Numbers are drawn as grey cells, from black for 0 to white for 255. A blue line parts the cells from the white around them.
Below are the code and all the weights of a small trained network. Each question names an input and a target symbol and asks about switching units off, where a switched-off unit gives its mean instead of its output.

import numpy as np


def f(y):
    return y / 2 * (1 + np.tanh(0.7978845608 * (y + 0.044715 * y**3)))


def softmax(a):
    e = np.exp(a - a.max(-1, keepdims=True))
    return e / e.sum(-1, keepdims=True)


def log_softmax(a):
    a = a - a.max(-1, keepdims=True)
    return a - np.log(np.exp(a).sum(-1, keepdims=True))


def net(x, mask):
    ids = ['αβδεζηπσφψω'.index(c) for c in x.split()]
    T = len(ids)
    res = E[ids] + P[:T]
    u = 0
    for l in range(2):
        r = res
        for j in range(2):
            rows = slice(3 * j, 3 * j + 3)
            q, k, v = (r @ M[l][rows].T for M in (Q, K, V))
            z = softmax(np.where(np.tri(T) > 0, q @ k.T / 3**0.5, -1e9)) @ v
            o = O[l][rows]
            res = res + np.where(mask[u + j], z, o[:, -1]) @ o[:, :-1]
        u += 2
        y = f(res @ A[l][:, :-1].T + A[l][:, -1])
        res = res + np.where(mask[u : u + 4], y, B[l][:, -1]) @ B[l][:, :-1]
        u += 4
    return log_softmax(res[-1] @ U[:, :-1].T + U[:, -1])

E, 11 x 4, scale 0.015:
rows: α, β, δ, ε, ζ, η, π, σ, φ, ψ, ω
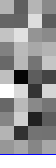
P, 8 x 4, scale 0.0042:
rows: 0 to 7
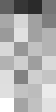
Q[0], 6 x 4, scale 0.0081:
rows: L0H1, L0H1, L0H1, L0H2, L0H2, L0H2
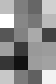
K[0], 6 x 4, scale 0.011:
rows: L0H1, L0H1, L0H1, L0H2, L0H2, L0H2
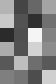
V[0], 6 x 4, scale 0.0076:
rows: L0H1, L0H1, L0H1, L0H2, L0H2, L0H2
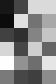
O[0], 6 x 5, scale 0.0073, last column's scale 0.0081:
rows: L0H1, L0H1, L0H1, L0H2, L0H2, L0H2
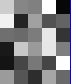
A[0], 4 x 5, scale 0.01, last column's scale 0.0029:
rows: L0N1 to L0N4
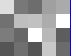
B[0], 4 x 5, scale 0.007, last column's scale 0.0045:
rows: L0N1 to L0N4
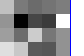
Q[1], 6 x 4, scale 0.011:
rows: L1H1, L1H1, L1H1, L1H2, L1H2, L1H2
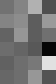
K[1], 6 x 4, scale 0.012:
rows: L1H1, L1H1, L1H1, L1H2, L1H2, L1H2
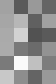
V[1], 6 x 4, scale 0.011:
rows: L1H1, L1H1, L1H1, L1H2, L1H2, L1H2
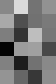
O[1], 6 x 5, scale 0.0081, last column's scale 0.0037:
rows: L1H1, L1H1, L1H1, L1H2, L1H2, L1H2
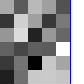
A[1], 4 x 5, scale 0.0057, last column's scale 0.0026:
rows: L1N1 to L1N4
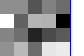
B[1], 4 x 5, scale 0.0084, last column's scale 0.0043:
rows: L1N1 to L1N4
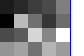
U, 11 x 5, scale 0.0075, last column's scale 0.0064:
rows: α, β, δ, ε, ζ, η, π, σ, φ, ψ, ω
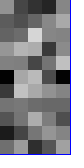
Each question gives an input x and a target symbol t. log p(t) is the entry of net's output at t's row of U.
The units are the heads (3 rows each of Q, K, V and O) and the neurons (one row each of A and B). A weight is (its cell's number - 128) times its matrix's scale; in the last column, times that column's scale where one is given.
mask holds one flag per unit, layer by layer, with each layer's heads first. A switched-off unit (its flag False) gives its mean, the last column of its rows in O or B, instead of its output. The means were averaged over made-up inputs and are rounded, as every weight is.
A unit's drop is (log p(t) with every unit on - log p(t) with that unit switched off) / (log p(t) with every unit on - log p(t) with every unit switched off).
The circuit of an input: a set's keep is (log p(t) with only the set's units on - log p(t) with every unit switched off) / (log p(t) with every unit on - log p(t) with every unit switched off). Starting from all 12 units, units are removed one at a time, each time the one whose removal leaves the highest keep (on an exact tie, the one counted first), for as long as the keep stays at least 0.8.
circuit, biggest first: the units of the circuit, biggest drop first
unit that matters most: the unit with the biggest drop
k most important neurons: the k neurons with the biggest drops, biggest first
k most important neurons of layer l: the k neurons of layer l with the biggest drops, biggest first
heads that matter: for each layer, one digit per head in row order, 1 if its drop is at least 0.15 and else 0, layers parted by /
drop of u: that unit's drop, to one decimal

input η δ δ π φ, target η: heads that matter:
11 / 01
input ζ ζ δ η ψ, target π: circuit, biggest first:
(L0H1, L1H2, L0H2, L1H1)
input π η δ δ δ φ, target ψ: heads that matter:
01 / 11
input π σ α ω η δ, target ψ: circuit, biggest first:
(L1H2, L0H2)
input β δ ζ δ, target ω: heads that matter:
11 / 11
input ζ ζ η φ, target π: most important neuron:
(L0N1)
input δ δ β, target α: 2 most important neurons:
(L0N2, L1N1)
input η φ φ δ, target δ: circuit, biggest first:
(L1H1, L0H2, L0H1)
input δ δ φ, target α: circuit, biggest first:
(L1H2, L0H1)
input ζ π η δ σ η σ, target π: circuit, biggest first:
(L0H1, L1H2, L0H2)
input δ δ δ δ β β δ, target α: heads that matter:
00 / 01
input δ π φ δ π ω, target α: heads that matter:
11 / 11
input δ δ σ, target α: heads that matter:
00 / 01
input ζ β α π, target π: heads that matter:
11 / 01
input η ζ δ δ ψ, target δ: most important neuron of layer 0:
(L0N4)
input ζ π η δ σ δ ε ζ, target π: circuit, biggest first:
(L0H1, L1H2, L0H2, L0N1)
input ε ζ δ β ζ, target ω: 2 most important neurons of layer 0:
(L0N3, L0N2)
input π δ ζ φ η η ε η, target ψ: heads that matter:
01 / 01
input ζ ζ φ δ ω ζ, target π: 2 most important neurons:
(L0N1, L1N4)
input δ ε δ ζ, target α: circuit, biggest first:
(L1H2, L0H2)
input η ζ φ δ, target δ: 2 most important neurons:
(L0N4, L1N1)
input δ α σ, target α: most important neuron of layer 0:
(L0N2)
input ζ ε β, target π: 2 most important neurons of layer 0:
(L0N1, L0N3)
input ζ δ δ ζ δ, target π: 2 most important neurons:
(L0N1, L1N4)
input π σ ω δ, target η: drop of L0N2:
-0.1
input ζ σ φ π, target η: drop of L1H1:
0.2
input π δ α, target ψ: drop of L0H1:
0.2
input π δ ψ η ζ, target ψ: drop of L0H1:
0.2
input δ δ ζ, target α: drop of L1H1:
0.1
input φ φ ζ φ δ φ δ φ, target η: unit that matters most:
L0H2
